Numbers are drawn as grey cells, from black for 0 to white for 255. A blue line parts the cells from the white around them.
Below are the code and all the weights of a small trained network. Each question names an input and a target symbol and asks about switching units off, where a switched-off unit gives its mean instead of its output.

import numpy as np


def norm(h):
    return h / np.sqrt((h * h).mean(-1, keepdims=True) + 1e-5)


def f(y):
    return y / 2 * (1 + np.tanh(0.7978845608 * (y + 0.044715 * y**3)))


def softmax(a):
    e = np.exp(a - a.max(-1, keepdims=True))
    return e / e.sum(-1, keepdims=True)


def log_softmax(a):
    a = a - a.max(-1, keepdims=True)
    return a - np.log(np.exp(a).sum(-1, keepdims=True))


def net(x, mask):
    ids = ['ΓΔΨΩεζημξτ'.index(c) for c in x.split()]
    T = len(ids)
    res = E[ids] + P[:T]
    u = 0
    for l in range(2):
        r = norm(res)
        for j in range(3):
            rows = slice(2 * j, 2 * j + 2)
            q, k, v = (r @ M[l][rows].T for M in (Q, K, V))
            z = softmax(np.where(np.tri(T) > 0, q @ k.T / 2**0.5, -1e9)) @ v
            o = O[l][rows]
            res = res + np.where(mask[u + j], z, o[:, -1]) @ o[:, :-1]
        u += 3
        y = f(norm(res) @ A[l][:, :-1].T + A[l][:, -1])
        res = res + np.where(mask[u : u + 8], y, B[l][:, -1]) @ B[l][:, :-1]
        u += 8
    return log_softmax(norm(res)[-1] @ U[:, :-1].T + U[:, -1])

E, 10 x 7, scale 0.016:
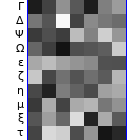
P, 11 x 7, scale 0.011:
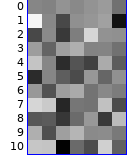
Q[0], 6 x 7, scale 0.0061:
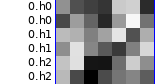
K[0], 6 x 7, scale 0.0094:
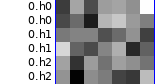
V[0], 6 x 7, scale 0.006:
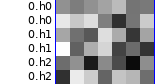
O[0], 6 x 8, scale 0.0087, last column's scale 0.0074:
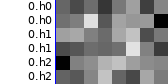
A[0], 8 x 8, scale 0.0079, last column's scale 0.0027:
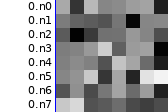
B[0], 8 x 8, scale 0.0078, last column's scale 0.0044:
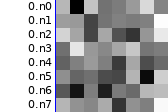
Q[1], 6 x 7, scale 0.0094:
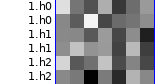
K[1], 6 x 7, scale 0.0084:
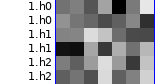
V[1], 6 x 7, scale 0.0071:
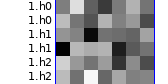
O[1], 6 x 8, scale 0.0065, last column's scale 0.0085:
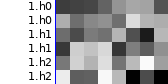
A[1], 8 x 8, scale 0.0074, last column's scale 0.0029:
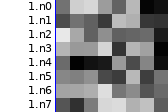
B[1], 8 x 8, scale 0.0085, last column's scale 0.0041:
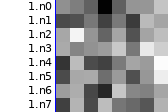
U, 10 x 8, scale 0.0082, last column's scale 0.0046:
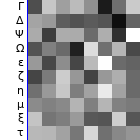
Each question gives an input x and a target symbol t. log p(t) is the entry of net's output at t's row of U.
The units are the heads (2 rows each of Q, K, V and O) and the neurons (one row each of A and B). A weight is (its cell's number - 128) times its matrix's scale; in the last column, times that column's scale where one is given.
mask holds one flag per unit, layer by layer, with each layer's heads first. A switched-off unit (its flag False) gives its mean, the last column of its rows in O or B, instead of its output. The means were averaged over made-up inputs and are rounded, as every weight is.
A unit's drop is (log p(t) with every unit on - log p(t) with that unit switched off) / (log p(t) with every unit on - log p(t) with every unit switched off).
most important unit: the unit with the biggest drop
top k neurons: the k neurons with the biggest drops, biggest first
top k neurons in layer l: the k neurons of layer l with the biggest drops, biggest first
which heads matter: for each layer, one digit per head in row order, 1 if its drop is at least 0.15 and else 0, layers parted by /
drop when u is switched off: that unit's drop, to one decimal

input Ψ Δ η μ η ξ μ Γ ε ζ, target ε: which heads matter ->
100 / 000
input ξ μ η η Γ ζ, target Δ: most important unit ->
0.n5
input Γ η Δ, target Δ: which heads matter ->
011 / 000
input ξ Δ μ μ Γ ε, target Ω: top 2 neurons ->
(0.n5, 1.n1)
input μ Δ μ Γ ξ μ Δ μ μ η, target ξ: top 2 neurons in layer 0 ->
(0.n2, 0.n0)
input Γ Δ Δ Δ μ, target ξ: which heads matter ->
001 / 000
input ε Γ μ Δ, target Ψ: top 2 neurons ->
(0.n0, 0.n5)
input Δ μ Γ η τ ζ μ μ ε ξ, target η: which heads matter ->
100 / 000
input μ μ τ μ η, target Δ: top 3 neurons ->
(0.n2, 0.n6, 0.n5)
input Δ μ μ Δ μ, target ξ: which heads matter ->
001 / 010
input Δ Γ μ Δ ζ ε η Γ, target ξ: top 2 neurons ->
(1.n3, 0.n2)
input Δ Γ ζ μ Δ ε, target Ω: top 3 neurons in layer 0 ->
(0.n5, 0.n1, 0.n7)
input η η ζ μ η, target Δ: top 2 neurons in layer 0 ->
(0.n2, 0.n6)
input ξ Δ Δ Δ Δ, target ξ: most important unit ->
1.h2
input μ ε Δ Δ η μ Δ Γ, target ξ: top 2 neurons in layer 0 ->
(0.n7, 0.n5)
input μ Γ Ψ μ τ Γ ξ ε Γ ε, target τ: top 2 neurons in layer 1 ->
(1.n6, 1.n0)
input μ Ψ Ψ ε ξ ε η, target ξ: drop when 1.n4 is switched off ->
0.0
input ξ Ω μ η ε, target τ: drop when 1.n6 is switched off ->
0.1
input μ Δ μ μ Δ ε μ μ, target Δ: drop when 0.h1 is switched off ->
0.1
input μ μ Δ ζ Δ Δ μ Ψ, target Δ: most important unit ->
0.h0
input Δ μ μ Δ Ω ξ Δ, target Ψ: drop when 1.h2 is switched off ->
0.4
